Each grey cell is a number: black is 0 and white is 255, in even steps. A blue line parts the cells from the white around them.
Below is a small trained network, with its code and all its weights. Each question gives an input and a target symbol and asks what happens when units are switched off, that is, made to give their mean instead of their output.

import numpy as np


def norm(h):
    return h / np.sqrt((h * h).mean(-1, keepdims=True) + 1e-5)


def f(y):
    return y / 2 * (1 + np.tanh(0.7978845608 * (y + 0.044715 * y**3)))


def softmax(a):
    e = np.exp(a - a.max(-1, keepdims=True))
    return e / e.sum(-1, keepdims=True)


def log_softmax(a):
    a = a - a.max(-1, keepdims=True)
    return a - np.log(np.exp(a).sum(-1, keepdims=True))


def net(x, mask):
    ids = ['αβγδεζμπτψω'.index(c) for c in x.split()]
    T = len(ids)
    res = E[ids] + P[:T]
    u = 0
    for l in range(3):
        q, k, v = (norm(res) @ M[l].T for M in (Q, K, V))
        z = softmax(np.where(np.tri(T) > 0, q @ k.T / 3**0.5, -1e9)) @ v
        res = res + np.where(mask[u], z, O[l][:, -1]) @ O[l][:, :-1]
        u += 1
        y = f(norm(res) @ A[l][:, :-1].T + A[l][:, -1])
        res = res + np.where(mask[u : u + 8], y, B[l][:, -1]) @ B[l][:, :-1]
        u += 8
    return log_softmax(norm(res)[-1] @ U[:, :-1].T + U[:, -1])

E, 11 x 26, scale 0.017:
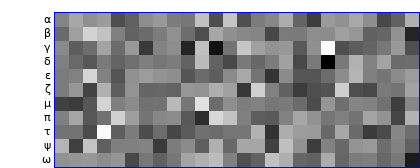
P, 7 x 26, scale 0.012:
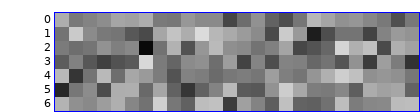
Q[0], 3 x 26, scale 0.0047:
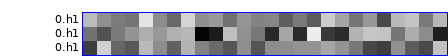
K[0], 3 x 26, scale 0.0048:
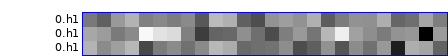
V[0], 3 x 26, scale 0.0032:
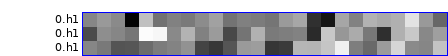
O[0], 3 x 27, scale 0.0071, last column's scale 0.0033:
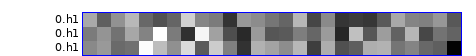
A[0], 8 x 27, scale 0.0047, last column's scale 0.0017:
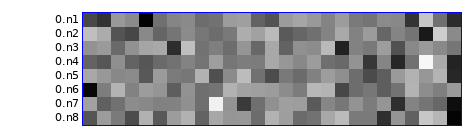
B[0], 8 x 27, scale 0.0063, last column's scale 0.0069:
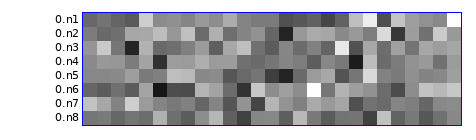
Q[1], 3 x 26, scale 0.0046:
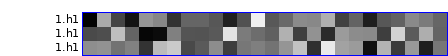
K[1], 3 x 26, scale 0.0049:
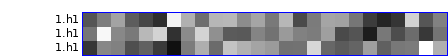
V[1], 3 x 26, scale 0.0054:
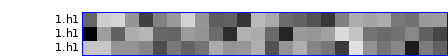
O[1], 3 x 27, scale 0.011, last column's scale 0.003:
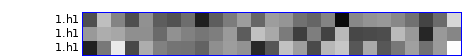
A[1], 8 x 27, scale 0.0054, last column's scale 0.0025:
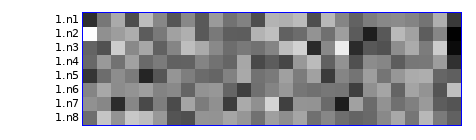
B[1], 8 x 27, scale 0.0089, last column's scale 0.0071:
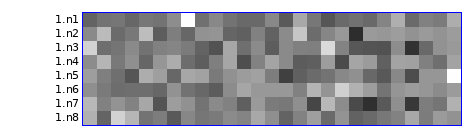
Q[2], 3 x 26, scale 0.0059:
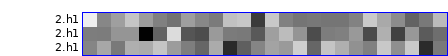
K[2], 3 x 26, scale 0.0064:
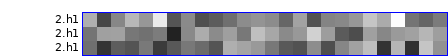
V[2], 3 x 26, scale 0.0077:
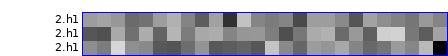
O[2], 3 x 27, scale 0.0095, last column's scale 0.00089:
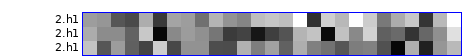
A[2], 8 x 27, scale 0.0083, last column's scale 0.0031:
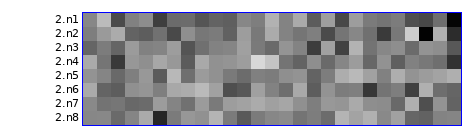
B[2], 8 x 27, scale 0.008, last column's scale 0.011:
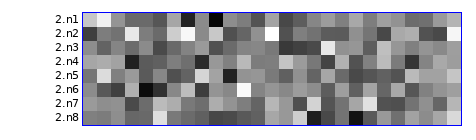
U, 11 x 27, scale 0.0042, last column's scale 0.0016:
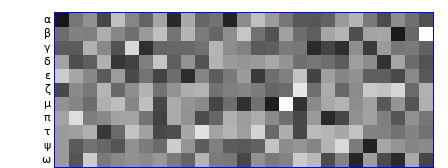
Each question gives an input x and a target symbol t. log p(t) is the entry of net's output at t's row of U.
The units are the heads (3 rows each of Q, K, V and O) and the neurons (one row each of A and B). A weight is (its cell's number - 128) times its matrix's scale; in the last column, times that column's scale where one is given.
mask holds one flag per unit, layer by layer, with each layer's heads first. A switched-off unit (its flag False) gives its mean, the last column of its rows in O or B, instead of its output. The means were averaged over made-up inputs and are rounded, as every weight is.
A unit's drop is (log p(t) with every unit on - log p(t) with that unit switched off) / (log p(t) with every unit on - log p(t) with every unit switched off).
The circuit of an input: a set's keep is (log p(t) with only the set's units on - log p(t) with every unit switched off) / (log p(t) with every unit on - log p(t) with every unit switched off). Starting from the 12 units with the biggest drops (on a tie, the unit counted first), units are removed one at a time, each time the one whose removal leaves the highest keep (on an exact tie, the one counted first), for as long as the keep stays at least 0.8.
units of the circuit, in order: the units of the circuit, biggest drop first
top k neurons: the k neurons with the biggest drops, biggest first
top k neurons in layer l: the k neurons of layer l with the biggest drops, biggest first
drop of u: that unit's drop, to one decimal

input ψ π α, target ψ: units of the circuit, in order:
[1.h1]
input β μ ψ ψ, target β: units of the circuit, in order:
[2.n2, 2.h1]
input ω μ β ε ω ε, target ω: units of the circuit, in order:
[1.h1, 1.n3]
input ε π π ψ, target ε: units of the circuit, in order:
[0.h1, 1.h1, 2.n1]
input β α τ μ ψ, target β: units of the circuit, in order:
[2.n2, 1.h1, 2.h1]
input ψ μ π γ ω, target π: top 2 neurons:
[0.n6, 0.n7]
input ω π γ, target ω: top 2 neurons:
[0.n6, 1.n3]
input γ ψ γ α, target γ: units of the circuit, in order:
[2.h1, 1.n5]
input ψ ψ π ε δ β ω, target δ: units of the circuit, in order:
[0.h1, 1.h1, 2.n6]
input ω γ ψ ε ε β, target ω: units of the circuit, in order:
[1.h1, 1.n3]
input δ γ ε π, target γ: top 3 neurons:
[0.n1, 0.n8, 1.n5]
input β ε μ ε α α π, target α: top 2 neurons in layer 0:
[0.n2, 0.n8]
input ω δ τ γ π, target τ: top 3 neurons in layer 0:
[0.n2, 0.n1, 0.n6]
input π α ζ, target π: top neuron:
[0.n3]
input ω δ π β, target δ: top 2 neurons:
[0.n1, 2.n6]
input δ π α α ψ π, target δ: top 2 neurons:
[0.n2, 2.n6]
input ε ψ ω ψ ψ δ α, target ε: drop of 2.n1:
0.1
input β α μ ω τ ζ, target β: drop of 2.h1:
0.1
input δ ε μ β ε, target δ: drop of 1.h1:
0.8
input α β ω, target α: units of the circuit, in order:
[1.h1]
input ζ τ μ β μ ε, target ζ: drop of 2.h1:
0.8
